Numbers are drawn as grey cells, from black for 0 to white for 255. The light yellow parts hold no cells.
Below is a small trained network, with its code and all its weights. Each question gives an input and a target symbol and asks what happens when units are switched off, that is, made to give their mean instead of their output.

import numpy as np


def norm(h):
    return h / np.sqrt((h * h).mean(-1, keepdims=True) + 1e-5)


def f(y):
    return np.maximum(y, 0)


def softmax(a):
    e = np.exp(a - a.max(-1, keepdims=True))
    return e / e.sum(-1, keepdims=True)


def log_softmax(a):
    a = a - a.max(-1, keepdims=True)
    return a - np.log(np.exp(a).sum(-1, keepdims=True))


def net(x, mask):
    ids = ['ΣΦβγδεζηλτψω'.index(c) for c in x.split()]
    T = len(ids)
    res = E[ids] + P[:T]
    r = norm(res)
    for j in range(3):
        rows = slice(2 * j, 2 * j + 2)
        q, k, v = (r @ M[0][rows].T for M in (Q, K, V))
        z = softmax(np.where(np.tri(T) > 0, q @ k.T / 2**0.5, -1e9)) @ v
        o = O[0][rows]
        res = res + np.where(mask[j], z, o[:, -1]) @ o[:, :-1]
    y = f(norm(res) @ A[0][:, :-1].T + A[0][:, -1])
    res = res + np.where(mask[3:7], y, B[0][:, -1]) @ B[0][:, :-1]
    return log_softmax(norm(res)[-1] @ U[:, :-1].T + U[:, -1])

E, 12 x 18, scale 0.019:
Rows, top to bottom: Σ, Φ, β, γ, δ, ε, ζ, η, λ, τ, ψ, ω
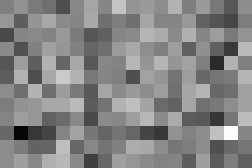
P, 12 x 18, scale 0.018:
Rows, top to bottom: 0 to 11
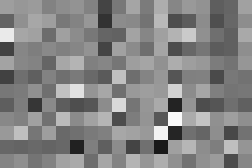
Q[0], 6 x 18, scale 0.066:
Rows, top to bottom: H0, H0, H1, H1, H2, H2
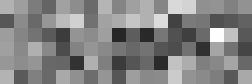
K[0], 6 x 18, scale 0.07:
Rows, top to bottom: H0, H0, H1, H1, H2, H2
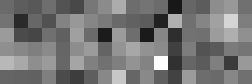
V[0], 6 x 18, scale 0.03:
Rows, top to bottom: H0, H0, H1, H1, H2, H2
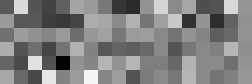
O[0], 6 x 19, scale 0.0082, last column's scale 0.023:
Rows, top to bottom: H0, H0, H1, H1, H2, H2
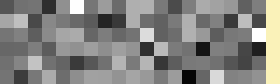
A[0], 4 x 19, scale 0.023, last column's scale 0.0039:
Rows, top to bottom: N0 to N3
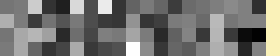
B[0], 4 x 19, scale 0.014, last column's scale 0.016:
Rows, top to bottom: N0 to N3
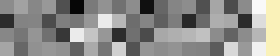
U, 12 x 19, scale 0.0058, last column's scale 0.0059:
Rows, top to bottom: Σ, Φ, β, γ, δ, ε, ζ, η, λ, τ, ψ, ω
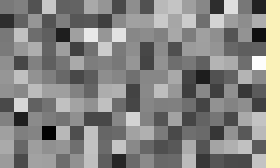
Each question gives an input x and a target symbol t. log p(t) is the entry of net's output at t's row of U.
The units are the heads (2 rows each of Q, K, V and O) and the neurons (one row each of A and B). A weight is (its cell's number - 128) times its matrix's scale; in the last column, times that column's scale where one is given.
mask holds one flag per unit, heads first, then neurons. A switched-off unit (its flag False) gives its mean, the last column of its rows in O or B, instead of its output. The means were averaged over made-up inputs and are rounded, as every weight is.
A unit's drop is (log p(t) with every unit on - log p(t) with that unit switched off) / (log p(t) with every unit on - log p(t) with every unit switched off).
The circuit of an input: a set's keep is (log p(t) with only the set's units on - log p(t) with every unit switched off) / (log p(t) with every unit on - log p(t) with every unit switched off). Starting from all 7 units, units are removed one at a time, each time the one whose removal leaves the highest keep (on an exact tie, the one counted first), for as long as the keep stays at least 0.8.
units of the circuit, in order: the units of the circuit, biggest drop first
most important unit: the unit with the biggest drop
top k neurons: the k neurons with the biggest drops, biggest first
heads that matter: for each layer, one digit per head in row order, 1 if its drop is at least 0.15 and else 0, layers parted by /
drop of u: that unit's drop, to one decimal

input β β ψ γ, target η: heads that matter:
101
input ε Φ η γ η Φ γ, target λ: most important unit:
H2
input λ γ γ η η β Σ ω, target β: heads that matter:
101
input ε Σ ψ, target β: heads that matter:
101
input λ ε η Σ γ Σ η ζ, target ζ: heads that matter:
100
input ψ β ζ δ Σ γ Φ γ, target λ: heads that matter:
001
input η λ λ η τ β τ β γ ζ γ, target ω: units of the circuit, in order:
[H2; N2]
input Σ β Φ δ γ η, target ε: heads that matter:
100
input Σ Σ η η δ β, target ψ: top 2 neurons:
[N3; N0]
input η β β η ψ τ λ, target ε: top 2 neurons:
[N0; N2]
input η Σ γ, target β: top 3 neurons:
[N2; N1; N3]
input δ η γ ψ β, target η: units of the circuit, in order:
[H0; N1; H2]
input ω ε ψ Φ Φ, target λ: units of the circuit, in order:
[H2; N1]
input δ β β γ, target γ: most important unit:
H0
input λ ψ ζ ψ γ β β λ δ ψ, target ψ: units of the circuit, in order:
[H0; N3; N0]
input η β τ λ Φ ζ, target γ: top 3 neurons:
[N0; N3; N2]
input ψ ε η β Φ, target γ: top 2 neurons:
[N0; N3]
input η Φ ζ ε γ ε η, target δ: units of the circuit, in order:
[H2; H0]
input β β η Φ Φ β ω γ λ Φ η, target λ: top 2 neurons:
[N3; N1]
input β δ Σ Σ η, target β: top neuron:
[N2]
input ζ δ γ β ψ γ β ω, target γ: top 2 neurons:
[N0; N3]
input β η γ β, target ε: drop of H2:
0.0
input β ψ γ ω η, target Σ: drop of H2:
0.7
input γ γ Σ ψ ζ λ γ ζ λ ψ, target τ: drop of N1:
0.1
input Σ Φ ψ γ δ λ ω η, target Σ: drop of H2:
0.8
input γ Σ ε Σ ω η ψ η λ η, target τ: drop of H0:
0.2
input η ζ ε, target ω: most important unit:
H2
